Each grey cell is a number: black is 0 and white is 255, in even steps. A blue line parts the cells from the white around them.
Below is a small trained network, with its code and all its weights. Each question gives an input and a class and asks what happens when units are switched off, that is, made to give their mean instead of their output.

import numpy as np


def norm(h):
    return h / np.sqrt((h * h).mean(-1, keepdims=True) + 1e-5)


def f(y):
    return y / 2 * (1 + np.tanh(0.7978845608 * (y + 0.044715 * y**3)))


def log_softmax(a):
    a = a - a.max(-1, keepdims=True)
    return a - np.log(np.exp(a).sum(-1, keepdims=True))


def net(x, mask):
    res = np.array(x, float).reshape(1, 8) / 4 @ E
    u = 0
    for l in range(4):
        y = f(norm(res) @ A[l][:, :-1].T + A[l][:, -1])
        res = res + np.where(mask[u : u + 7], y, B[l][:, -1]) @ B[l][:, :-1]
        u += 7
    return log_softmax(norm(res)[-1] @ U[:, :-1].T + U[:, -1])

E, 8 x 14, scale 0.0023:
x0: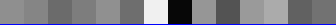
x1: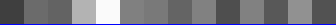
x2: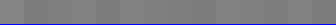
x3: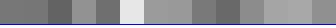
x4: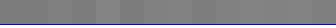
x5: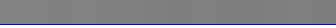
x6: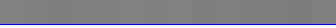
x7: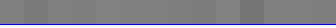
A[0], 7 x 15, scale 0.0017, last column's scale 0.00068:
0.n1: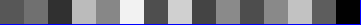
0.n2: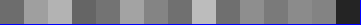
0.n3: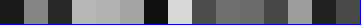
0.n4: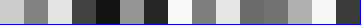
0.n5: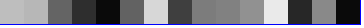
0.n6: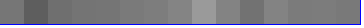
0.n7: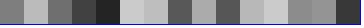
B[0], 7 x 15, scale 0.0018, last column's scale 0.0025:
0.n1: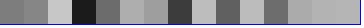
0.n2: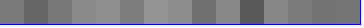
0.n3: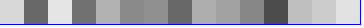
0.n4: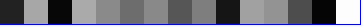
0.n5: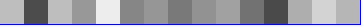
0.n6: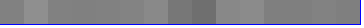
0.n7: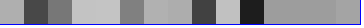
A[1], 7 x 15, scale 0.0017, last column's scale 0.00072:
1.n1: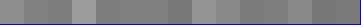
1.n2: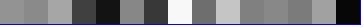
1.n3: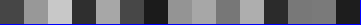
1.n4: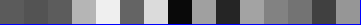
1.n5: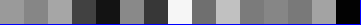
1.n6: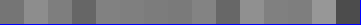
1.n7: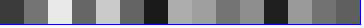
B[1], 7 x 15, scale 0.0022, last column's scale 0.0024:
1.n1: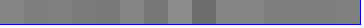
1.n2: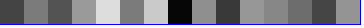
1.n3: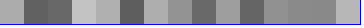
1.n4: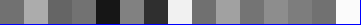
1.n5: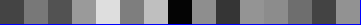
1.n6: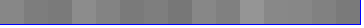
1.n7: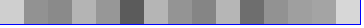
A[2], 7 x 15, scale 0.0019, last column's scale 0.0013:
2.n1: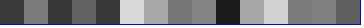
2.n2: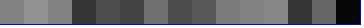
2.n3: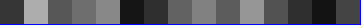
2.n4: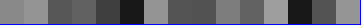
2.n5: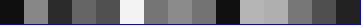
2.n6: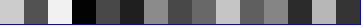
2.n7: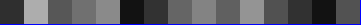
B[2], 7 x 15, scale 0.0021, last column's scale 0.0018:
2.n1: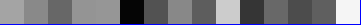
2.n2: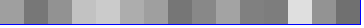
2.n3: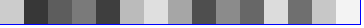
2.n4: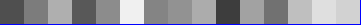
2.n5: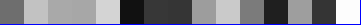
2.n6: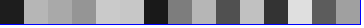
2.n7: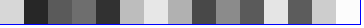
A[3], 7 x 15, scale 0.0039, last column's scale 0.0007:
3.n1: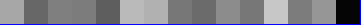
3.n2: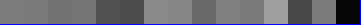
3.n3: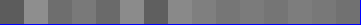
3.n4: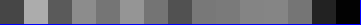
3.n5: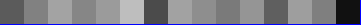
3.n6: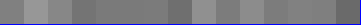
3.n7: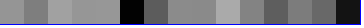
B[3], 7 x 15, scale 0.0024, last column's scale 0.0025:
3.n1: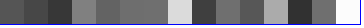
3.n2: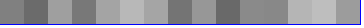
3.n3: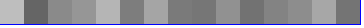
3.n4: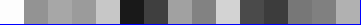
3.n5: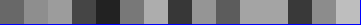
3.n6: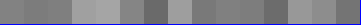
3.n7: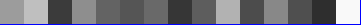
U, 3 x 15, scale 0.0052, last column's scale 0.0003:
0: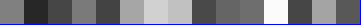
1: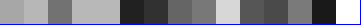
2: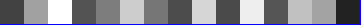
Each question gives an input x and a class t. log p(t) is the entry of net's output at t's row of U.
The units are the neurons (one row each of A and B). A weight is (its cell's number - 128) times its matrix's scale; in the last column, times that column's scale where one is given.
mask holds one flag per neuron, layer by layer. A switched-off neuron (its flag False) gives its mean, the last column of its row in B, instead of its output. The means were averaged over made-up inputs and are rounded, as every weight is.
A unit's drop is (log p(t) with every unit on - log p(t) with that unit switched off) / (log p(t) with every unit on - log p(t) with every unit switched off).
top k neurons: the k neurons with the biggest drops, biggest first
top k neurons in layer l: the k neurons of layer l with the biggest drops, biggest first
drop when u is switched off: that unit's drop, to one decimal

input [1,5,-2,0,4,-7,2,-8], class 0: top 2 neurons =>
2.n5, 0.n5
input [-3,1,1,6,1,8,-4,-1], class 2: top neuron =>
0.n3
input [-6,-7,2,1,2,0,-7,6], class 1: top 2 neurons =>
2.n5, 3.n4
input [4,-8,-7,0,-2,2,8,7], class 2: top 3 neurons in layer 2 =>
2.n6, 2.n7, 2.n3
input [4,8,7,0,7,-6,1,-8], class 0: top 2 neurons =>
2.n7, 2.n3
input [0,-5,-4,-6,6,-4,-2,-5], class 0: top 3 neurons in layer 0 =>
0.n3, 0.n4, 0.n1
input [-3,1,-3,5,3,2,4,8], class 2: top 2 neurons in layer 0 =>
0.n3, 0.n1
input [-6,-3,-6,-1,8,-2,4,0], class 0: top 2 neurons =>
2.n7, 2.n3
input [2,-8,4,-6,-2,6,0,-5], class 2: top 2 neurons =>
2.n6, 0.n5
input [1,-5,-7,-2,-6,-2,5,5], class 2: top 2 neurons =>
0.n5, 2.n6
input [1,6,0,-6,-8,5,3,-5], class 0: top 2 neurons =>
2.n7, 0.n5
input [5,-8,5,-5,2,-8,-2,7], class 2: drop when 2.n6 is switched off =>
0.5
